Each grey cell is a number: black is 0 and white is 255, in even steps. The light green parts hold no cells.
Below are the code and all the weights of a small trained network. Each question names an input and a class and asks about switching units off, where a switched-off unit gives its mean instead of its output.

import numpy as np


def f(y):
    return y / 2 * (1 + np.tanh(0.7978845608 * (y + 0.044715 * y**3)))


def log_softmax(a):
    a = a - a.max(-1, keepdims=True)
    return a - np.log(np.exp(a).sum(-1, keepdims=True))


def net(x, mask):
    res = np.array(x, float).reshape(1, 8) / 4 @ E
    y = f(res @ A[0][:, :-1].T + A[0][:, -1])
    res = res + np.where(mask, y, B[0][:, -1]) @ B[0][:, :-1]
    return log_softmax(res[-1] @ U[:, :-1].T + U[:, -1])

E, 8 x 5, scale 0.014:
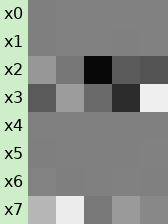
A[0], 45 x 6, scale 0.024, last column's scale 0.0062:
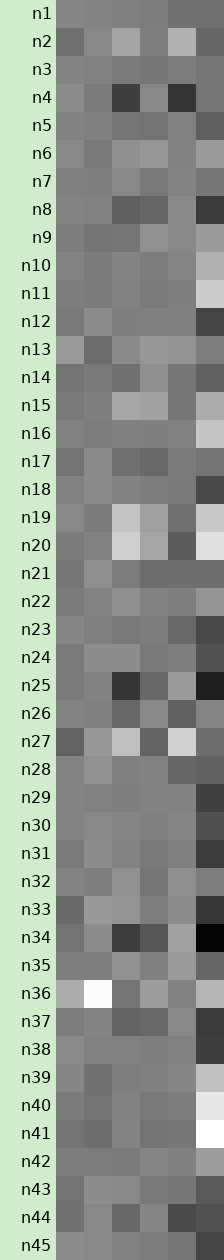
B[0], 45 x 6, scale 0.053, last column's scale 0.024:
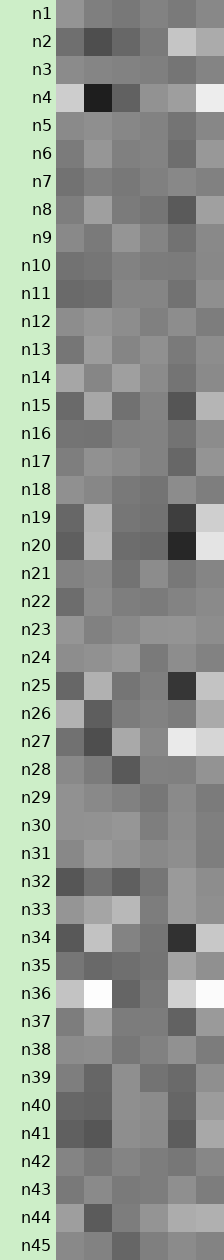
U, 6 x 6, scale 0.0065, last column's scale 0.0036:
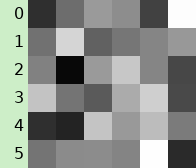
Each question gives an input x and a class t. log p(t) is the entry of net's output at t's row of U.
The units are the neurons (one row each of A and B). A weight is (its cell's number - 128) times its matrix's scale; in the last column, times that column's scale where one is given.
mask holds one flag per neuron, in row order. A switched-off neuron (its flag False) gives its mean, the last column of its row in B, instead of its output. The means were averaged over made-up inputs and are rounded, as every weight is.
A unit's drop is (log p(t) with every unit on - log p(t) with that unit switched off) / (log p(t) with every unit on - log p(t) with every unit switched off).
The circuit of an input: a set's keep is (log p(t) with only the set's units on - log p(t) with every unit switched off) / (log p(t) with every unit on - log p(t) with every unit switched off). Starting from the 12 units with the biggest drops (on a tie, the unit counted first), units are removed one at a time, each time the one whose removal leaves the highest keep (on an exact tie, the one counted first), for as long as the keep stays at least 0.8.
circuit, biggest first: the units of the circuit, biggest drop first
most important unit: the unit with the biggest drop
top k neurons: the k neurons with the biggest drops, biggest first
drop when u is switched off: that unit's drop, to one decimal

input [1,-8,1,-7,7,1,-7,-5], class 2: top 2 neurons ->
n4; n36
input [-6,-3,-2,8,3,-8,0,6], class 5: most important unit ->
n27
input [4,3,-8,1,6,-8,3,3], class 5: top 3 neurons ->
n27; n2; n34
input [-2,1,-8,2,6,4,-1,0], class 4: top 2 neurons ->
n27; n36
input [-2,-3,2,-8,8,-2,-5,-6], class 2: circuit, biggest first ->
n4; n36
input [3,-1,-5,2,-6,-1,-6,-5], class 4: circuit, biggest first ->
n36; n27
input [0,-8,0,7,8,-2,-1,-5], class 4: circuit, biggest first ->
n27; n36
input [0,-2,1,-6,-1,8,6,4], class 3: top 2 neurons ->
n4; n34
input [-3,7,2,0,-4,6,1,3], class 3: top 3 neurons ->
n20; n19; n34
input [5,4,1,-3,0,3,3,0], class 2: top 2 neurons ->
n36; n34
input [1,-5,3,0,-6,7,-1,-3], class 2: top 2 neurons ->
n36; n20
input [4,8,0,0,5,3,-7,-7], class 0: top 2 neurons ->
n4; n27
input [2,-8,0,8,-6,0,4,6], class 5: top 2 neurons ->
n27; n20
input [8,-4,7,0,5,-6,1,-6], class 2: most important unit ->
n4
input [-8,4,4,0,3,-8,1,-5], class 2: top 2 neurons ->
n36; n20
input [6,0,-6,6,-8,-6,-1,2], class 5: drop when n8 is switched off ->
0.0
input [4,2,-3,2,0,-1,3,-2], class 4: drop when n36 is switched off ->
0.4
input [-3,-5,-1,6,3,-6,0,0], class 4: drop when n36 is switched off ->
0.5
